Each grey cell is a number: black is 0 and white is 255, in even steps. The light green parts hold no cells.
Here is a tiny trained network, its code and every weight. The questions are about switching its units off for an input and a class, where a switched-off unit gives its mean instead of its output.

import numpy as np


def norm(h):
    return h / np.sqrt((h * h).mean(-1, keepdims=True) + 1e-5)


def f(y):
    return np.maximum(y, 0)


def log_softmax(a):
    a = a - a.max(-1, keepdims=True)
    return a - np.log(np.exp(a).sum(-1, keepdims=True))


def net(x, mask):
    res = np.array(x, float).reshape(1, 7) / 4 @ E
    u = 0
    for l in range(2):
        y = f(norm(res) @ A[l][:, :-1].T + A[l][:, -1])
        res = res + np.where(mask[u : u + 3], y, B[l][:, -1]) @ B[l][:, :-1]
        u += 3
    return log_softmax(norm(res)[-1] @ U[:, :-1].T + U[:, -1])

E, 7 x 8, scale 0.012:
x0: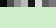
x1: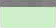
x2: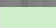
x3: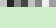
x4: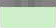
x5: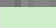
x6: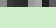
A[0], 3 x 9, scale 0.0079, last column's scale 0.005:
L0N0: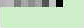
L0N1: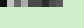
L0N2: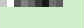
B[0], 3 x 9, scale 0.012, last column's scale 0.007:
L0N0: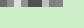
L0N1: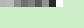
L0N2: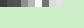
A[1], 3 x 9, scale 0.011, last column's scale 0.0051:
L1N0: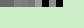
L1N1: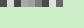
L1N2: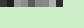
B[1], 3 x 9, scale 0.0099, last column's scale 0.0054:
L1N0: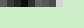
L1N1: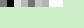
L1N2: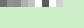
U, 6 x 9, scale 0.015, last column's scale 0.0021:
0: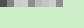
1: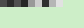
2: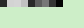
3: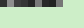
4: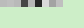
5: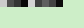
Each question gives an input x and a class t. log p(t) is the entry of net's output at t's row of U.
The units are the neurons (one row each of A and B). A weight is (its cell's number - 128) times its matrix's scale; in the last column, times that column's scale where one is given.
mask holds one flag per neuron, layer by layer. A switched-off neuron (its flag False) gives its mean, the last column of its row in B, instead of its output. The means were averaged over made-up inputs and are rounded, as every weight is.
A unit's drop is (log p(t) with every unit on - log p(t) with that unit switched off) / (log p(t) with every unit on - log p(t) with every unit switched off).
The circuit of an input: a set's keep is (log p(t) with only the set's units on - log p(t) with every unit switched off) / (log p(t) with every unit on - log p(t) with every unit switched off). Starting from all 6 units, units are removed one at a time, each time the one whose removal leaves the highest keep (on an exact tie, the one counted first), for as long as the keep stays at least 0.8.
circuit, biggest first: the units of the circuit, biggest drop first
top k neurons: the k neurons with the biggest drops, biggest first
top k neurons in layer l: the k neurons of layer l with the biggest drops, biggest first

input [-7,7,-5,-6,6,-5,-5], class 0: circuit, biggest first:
[L0N2]
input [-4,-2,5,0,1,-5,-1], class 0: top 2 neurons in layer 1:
[L1N1, L1N0]
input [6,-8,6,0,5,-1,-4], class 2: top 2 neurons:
[L0N2, L0N1]
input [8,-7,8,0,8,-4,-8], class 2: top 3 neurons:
[L0N2, L1N1, L0N1]
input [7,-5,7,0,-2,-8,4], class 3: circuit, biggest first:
[L0N2, L1N1]
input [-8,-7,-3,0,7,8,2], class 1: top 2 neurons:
[L0N2, L0N1]
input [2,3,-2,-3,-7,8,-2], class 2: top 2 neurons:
[L0N1, L1N0]
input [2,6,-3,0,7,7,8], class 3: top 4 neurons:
[L0N2, L1N1, L1N0, L1N2]
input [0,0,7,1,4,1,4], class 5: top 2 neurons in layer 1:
[L1N1, L1N2]
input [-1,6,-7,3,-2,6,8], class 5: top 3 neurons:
[L0N2, L1N1, L1N2]
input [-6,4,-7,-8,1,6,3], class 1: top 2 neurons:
[L0N2, L1N0]
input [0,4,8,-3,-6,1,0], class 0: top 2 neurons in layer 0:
[L0N2, L0N1]
